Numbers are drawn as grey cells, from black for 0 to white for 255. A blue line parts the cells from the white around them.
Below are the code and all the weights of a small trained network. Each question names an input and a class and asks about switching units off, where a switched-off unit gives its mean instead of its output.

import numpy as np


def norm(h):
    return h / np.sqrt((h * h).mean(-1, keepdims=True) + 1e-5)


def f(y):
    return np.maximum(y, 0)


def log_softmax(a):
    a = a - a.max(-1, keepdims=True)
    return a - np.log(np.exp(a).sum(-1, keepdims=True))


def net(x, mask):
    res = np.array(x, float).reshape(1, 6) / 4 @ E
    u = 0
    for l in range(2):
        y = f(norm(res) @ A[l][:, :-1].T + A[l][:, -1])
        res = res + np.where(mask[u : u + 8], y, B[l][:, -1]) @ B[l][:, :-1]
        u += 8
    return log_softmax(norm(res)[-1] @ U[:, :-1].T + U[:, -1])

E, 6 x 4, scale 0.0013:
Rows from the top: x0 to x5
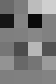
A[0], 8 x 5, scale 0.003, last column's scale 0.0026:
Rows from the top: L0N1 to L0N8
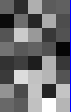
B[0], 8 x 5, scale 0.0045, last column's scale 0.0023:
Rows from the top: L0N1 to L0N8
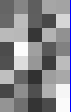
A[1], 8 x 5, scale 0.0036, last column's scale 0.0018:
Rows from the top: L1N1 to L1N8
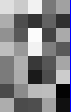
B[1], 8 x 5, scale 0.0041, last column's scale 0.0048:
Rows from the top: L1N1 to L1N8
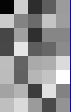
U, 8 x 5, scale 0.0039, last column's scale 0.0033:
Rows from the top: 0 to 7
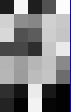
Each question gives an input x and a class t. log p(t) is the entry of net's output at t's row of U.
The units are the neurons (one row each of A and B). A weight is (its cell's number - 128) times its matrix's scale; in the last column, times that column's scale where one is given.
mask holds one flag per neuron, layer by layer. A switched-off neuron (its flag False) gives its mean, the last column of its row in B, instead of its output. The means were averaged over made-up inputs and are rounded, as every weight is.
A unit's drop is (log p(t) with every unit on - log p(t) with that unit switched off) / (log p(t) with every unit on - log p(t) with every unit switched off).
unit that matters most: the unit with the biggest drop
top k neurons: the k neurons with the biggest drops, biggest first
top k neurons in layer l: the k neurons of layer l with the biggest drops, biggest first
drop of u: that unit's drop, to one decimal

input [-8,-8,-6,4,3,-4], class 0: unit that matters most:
L0N8
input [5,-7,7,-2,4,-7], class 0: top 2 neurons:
(L1N1, L1N6)
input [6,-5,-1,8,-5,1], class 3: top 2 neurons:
(L0N7, L1N6)
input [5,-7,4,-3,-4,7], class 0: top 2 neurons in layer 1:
(L1N1, L1N6)
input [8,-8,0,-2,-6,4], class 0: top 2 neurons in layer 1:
(L1N1, L1N6)
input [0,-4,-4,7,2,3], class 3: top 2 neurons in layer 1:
(L1N6, L1N5)
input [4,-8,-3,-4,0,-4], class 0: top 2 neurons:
(L1N1, L1N6)
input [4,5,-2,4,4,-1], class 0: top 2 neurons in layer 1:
(L1N2, L1N8)
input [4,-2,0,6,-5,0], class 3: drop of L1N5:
0.2
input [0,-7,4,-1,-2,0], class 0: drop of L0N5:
0.0
